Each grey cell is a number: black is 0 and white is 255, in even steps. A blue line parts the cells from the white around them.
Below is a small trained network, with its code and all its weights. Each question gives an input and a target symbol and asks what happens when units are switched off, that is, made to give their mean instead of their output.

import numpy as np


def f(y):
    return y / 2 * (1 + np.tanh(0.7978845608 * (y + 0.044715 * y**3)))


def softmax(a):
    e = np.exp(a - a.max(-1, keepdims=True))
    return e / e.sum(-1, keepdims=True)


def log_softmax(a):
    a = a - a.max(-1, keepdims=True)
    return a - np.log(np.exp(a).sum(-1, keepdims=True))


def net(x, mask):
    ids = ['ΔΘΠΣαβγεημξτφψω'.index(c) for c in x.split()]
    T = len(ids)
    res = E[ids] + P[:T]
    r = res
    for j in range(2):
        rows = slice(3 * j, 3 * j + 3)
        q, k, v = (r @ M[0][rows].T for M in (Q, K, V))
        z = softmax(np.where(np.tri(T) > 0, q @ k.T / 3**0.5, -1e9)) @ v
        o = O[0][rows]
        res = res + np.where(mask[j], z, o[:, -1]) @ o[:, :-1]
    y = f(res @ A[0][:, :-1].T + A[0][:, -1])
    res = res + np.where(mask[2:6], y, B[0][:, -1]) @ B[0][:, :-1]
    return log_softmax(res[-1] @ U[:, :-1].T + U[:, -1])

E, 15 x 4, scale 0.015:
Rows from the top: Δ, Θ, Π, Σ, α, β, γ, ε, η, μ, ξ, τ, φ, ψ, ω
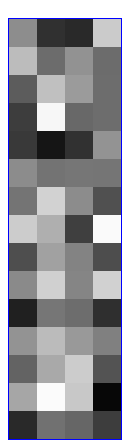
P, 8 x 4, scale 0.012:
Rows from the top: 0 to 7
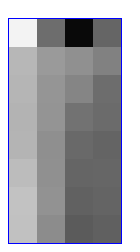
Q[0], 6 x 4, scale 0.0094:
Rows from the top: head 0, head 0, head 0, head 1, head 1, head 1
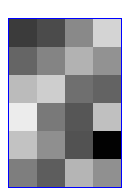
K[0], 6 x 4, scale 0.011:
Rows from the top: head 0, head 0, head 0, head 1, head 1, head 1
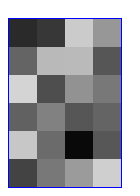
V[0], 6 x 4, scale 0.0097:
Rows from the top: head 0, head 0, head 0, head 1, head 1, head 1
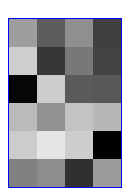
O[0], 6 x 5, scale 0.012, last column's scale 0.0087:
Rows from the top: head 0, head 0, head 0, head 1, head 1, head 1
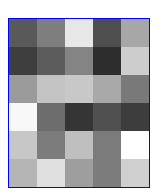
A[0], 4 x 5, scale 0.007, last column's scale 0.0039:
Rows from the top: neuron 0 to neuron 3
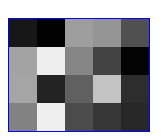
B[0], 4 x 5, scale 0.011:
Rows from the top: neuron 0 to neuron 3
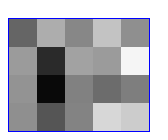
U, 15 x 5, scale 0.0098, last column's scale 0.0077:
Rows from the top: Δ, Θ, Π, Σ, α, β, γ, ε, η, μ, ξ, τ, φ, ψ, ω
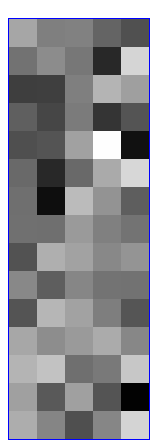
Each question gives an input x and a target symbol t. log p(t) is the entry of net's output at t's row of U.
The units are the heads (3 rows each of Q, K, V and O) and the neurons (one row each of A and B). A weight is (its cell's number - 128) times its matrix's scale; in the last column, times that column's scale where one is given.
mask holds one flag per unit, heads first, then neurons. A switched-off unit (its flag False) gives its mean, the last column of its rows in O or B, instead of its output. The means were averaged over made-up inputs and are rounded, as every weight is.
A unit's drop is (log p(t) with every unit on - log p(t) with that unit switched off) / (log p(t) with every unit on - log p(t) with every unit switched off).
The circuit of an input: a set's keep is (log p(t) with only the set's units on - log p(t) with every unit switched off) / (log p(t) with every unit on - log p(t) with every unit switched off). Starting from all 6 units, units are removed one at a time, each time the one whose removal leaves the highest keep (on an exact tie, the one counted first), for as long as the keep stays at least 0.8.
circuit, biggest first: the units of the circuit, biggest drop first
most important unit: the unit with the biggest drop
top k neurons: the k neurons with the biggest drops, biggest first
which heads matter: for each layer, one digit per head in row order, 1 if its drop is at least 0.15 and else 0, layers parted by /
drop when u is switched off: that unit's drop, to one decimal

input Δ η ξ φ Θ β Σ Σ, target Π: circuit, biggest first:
[neuron 3; head 1; head 0]
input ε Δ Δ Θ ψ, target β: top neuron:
[neuron 3]
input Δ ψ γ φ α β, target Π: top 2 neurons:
[neuron 3; neuron 0]
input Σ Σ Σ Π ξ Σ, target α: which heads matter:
10
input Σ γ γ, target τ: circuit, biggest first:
[head 0; neuron 1]
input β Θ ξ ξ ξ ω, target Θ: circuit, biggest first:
[neuron 1; head 0]
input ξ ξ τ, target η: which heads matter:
01
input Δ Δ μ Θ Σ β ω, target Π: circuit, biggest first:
[head 1; neuron 3]
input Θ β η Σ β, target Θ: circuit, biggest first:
[head 0; neuron 1]
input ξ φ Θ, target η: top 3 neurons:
[neuron 1; neuron 0; neuron 3]
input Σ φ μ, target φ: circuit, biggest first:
[neuron 3; head 0; head 1]
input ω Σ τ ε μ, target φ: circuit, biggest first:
[head 0; neuron 1; neuron 3]
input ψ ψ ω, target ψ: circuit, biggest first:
[head 1; neuron 3]
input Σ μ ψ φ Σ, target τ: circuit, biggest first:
[head 0; head 1]
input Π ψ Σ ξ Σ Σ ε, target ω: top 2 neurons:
[neuron 1; neuron 3]
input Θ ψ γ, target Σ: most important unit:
head 0
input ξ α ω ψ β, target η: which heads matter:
01
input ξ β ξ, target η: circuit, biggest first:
[head 1; neuron 1; neuron 0]
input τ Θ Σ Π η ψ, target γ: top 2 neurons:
[neuron 1; neuron 3]
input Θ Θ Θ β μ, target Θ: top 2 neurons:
[neuron 1; neuron 3]
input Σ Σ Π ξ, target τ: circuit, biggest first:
[head 0]
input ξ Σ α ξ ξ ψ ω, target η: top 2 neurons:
[neuron 1; neuron 3]
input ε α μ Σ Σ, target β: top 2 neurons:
[neuron 3; neuron 1]
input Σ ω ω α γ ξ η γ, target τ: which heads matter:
10
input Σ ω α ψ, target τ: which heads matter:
10
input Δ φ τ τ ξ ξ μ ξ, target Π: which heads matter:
01
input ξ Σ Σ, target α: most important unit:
head 0
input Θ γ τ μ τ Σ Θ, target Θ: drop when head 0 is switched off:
0.5
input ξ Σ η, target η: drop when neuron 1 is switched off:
0.0
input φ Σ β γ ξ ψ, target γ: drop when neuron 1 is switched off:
0.5
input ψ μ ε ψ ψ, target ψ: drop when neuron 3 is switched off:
0.1
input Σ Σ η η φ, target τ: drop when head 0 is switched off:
1.2
